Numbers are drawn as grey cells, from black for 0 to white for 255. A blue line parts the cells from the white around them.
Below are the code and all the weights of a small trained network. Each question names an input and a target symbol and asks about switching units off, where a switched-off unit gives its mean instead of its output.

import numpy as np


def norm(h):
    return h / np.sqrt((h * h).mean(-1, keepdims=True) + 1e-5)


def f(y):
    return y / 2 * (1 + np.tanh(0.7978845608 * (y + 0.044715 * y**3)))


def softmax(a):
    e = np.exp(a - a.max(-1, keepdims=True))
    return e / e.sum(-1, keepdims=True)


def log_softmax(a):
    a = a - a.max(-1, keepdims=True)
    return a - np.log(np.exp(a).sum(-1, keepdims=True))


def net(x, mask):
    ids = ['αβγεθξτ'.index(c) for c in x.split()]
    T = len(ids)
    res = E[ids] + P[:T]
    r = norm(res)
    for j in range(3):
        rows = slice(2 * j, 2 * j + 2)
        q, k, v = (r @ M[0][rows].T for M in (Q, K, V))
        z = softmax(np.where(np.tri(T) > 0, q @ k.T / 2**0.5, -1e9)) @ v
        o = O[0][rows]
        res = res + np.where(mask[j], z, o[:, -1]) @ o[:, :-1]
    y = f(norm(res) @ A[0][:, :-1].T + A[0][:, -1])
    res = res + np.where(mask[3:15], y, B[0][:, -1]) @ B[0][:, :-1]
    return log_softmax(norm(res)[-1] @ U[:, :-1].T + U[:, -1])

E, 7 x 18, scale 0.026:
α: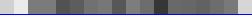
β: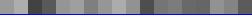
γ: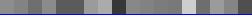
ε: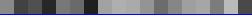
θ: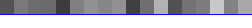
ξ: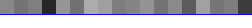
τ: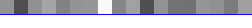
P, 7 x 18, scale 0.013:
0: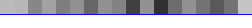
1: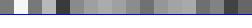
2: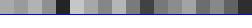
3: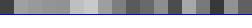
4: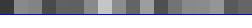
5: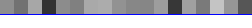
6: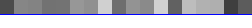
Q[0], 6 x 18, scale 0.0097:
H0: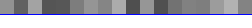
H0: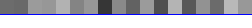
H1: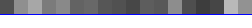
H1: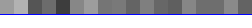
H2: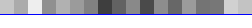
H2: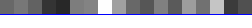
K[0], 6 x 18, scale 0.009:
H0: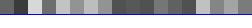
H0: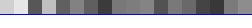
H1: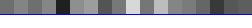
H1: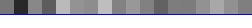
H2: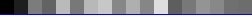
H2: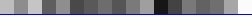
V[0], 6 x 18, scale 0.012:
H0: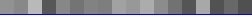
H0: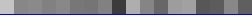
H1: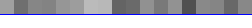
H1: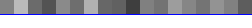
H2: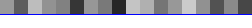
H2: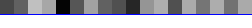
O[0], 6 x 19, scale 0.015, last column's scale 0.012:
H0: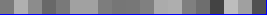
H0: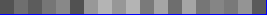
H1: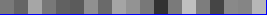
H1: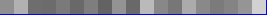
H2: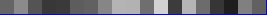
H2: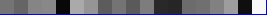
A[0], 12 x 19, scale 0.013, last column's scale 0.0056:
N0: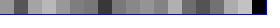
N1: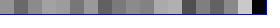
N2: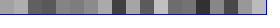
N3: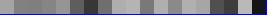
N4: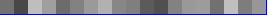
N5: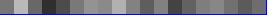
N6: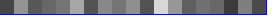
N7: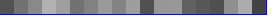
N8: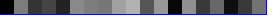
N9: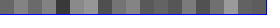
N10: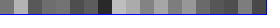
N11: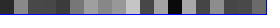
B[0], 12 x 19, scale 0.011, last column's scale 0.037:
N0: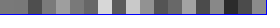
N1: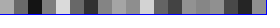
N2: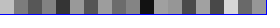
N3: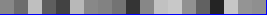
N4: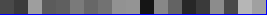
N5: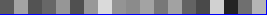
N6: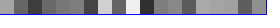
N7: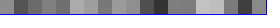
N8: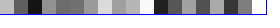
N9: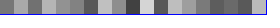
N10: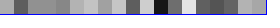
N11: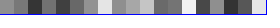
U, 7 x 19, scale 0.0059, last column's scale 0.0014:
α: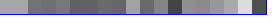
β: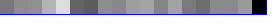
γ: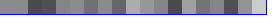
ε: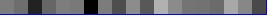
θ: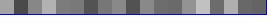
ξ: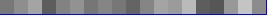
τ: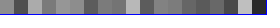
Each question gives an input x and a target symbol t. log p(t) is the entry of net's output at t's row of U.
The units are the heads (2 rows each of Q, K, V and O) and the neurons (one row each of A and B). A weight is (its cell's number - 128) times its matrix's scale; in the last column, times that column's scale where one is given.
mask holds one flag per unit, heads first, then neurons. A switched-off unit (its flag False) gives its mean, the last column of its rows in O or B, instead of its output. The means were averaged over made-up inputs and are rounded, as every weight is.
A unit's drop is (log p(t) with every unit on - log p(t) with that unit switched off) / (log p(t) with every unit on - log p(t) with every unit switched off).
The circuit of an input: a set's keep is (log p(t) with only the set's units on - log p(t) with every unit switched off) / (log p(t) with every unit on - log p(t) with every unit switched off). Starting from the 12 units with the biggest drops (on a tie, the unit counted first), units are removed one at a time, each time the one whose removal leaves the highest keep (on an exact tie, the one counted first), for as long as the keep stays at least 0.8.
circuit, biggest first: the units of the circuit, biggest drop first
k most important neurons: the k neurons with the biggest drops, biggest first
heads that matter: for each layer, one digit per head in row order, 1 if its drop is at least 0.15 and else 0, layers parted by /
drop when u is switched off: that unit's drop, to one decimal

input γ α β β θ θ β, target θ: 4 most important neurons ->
(N8 N11 N5 N4)
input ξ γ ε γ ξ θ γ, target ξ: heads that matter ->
011
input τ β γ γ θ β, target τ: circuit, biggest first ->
(H1 H2 N4 N8)
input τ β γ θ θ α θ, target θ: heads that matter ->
100
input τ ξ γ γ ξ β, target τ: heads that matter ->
011
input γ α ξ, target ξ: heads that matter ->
101
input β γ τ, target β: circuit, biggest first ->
(H2)
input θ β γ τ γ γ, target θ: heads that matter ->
001
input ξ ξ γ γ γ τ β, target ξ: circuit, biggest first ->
(H2 N3 N8)
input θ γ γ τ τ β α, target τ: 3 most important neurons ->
(N4 N8 N11)
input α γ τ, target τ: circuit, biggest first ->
(H2 N4 N8 N11)
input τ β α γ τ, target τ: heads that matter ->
000
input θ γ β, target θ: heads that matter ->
001
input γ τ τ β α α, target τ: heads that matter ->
011
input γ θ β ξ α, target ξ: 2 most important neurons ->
(N8 N11)
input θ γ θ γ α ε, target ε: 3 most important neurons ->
(N8 N10 N11)
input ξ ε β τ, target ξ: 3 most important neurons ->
(N3 N8 N11)
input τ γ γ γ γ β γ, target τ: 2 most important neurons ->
(N4 N8)
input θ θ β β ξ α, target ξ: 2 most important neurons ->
(N8 N3)
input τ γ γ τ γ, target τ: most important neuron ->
(N4)
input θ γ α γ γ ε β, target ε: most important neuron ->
(N8)
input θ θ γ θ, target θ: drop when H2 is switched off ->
0.1
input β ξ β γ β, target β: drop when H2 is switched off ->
0.8
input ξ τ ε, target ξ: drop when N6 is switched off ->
0.0
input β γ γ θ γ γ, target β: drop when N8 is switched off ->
0.1
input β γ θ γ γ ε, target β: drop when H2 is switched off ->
0.9
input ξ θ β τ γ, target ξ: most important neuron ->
(N3)
